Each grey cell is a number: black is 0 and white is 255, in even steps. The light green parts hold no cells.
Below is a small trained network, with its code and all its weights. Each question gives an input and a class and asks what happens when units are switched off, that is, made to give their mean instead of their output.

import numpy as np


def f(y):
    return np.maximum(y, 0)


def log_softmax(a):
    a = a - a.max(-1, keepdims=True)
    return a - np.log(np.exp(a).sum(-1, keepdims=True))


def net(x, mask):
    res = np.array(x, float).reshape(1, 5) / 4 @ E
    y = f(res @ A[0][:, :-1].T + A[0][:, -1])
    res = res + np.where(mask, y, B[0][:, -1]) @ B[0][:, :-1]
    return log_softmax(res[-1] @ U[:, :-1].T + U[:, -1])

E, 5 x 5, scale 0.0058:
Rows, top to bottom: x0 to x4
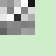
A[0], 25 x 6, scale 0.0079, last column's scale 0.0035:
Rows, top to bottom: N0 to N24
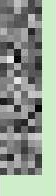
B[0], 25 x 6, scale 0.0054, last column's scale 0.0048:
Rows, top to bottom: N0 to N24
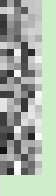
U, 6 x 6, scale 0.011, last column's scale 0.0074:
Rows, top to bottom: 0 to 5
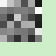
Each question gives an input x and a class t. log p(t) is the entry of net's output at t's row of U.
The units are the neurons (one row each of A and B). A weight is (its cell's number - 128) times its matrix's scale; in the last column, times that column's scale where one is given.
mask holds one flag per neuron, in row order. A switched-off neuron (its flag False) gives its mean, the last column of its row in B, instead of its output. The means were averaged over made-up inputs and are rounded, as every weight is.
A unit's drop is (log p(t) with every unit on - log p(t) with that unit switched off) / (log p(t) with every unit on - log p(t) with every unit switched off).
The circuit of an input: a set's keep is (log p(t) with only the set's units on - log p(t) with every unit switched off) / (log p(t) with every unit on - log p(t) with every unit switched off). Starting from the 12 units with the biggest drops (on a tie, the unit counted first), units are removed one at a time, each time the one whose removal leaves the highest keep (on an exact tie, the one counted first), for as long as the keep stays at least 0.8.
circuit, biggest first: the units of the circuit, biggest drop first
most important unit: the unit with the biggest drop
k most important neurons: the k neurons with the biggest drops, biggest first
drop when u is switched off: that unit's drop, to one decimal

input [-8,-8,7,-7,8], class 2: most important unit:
N7
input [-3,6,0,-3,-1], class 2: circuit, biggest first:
N19, N13
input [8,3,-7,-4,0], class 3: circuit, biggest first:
N11, N0, N16
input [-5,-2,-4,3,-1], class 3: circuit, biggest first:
N17, N19
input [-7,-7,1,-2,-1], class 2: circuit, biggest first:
N7, N18
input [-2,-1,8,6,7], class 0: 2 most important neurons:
N15, N8
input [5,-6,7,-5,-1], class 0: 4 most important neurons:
N8, N15, N19, N13
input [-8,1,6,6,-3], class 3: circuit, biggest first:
N17, N2
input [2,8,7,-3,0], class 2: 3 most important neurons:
N19, N13, N23
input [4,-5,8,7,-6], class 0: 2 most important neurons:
N8, N15
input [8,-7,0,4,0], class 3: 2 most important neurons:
N16, N4
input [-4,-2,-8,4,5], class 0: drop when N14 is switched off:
0.1
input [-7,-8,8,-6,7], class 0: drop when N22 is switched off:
-0.1
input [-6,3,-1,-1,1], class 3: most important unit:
N17
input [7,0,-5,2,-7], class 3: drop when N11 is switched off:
0.2
